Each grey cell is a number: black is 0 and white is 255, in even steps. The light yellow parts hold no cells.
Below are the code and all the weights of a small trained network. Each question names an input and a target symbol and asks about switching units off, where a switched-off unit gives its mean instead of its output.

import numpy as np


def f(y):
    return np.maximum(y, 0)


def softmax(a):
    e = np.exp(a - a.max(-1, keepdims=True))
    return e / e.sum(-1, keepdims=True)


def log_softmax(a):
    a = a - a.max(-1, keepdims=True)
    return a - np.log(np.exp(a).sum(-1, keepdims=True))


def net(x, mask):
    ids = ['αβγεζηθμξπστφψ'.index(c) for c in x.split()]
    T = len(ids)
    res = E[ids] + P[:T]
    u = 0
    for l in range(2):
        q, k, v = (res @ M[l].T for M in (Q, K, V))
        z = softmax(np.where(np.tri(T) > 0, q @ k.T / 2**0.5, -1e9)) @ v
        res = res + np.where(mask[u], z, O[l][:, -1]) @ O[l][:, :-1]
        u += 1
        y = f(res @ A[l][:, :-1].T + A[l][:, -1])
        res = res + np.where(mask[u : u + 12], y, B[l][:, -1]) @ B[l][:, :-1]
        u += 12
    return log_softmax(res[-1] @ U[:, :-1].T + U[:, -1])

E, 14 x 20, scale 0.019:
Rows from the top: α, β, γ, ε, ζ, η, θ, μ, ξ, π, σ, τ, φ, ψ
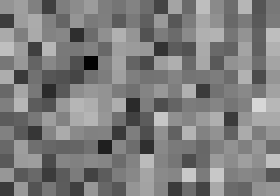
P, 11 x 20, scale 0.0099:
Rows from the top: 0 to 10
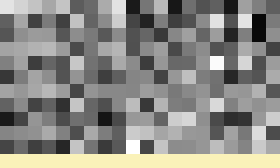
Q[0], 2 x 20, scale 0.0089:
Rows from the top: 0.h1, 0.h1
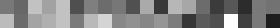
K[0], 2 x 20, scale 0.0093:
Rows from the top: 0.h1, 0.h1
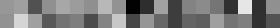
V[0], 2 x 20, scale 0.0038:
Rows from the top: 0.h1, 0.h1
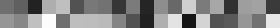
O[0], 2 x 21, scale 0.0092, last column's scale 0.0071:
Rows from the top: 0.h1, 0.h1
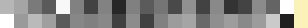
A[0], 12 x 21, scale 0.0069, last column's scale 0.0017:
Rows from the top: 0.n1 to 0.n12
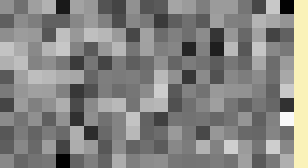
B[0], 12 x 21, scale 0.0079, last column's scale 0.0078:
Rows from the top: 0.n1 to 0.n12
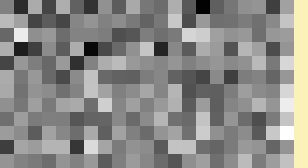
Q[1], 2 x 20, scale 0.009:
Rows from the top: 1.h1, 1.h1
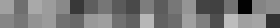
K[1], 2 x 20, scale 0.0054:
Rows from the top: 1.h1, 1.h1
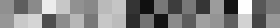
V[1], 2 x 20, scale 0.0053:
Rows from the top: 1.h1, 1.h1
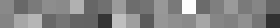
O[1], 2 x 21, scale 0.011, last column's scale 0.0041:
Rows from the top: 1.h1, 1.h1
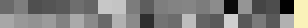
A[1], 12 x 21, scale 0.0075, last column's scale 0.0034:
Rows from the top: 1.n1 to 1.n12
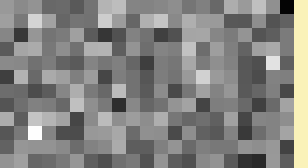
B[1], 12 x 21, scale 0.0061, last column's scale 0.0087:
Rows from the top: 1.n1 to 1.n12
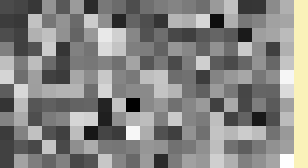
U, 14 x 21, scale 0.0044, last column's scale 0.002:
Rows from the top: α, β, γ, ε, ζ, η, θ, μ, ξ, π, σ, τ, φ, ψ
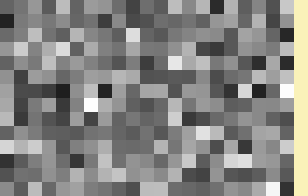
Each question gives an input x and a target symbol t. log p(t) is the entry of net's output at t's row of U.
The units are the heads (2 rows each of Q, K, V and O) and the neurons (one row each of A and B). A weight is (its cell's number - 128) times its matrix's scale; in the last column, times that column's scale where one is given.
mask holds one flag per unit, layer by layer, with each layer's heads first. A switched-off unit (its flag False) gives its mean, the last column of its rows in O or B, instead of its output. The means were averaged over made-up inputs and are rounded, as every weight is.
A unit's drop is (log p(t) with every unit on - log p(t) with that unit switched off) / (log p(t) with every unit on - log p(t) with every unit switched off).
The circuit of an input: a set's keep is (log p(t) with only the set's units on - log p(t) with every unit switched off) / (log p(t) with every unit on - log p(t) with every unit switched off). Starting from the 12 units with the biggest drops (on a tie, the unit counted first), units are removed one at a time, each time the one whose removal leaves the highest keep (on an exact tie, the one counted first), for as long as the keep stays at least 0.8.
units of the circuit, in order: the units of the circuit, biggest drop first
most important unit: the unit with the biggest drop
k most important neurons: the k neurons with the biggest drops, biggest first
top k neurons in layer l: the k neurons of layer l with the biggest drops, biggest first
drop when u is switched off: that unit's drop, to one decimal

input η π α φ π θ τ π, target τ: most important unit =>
0.h1
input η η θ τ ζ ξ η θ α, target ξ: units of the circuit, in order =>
[0.h1, 0.n1]
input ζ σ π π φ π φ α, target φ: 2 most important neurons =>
[1.n7, 1.n6]
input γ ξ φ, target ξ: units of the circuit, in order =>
[0.h1, 0.n1]
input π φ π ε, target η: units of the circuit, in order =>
[0.n4, 1.n3]
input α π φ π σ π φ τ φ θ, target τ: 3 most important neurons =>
[0.n3, 1.n4, 0.n10]
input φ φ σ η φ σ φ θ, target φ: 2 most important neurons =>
[1.n7, 0.n10]
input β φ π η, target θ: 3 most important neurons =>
[1.n9, 1.n12, 1.n7]
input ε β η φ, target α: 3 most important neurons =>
[1.n2, 0.n8, 1.n6]
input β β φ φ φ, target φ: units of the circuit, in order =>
[1.n7, 0.h1, 1.h1]
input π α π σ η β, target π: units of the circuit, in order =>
[1.n12, 0.h1, 1.h1, 0.n8]
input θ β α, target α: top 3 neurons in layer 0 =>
[0.n1, 0.n11, 0.n10]
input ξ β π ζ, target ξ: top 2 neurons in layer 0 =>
[0.n4, 0.n7]
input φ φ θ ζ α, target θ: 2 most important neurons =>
[0.n11, 1.n12]
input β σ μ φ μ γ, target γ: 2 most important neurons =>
[1.n10, 1.n9]
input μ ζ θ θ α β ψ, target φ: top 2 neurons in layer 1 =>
[1.n9, 1.n1]
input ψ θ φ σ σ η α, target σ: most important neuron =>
[1.n6]
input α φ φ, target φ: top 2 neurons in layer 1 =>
[1.n7, 1.n3]
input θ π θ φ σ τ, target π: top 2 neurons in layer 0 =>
[0.n8, 0.n2]
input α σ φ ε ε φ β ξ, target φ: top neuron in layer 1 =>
[1.n7]
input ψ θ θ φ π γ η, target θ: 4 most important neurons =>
[1.n9, 1.n12, 1.n7, 0.n9]
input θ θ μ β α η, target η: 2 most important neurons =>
[1.n3, 0.n12]
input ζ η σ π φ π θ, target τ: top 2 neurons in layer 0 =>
[0.n3, 0.n10]
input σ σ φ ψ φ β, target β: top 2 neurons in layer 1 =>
[1.n8, 1.n10]
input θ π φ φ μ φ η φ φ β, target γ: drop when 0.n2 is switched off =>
0.2
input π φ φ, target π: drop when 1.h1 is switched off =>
0.2
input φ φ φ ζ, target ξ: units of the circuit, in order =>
[0.n4]
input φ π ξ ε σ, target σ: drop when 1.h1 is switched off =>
0.5
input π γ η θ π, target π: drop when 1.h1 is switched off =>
0.3
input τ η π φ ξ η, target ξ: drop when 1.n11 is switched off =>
0.0
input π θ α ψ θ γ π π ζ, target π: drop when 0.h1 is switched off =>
0.2
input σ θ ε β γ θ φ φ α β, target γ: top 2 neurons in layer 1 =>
[1.n10, 1.n9]
